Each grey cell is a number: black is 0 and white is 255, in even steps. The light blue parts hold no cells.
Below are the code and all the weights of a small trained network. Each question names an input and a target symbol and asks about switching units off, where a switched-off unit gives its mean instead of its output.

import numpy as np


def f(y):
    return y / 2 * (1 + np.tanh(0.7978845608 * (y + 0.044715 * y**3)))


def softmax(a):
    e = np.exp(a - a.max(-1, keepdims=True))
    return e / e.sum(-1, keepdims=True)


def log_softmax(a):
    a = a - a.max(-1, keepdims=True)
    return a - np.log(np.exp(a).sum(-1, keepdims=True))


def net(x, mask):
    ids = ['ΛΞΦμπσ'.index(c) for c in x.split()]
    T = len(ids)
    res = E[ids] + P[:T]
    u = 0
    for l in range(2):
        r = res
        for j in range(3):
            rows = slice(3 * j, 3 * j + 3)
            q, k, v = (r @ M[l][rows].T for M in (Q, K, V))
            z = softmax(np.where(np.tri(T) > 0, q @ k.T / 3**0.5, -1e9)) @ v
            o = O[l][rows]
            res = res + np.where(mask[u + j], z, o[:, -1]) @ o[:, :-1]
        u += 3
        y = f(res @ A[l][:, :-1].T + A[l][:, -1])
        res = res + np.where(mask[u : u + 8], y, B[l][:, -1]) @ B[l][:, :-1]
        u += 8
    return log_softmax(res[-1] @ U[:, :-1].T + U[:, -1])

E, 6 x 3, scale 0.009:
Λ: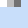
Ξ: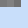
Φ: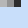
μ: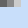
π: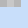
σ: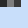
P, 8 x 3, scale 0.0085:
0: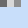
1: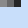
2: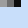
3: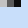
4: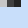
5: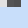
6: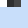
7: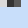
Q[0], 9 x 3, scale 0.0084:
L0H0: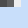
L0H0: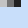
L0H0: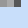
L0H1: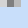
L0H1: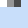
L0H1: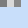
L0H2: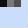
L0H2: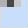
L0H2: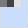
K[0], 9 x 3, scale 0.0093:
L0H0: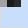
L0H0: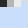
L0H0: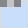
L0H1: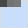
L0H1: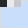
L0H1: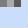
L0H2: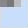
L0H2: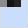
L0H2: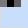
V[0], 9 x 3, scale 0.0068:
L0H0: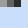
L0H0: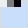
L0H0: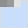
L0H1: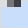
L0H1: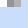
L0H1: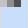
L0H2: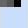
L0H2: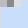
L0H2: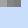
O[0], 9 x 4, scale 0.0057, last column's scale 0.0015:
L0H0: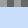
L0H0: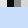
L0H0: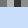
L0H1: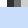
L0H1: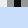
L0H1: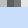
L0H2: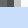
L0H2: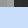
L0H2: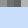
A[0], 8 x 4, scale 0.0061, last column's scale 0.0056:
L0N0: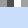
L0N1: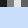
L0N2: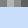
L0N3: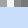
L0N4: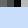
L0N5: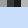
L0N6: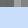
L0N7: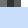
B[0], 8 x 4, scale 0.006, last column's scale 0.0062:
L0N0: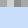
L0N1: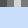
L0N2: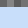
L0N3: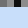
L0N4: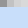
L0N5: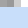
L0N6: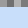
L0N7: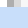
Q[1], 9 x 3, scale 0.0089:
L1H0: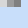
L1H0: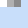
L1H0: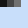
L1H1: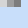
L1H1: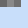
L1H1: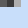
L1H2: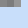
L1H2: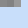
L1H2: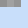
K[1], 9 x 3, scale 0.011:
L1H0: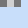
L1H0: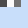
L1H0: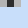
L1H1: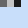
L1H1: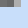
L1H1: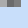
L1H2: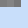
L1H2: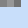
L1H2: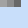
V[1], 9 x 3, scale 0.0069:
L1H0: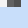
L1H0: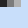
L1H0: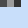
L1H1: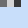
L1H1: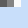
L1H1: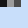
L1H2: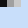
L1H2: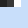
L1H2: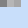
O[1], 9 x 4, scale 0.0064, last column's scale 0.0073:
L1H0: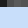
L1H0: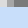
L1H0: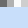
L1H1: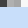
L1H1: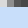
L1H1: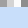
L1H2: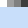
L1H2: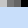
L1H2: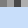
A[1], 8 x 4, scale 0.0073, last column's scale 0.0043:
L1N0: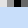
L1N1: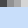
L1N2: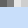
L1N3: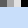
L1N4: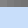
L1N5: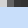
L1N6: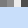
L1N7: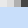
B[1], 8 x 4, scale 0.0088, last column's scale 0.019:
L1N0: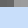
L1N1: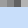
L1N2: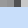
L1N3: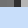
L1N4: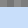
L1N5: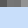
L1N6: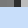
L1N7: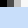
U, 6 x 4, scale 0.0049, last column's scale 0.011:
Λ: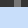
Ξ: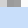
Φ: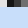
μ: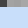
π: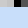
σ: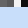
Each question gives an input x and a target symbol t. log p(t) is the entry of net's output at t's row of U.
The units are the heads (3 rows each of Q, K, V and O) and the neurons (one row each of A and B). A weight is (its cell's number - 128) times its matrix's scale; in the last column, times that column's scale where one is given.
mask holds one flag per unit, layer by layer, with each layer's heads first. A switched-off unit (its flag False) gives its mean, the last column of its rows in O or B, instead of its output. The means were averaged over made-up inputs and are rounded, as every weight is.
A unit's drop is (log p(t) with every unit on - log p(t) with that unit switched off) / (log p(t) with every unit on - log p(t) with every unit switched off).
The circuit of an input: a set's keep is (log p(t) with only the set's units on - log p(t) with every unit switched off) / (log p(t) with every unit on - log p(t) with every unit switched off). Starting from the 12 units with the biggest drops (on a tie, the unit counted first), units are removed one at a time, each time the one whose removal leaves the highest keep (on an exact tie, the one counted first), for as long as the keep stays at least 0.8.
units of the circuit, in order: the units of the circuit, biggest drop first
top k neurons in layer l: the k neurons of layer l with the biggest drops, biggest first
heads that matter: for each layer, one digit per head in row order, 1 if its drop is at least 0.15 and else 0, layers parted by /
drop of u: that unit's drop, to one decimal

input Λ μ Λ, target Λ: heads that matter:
110 / 111
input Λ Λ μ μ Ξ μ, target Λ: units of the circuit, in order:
(L1H0; L0H1)
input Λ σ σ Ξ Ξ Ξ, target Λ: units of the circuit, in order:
(L1H0; L0H1)
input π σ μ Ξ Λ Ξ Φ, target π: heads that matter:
111 / 111
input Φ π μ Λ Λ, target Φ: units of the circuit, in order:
(L1H1; L0H0)
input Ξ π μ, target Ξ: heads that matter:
000 / 000
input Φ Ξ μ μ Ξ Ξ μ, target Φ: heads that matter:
100 / 110
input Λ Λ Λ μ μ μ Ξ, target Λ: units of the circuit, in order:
(L1H0)
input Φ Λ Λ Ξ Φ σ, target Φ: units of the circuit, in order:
(L0H0; L1H1)
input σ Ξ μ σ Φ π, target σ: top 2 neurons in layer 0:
(L0N1; L0N0)
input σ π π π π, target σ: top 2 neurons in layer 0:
(L0N1; L0N7)
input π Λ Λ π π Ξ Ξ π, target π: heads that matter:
101 / 111
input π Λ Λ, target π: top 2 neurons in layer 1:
(L1N7; L1N3)
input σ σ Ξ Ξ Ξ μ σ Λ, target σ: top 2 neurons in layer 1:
(L1N7; L1N0)
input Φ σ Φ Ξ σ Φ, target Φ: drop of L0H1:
0.1
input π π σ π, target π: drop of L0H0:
0.3
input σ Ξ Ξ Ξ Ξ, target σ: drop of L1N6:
0.1
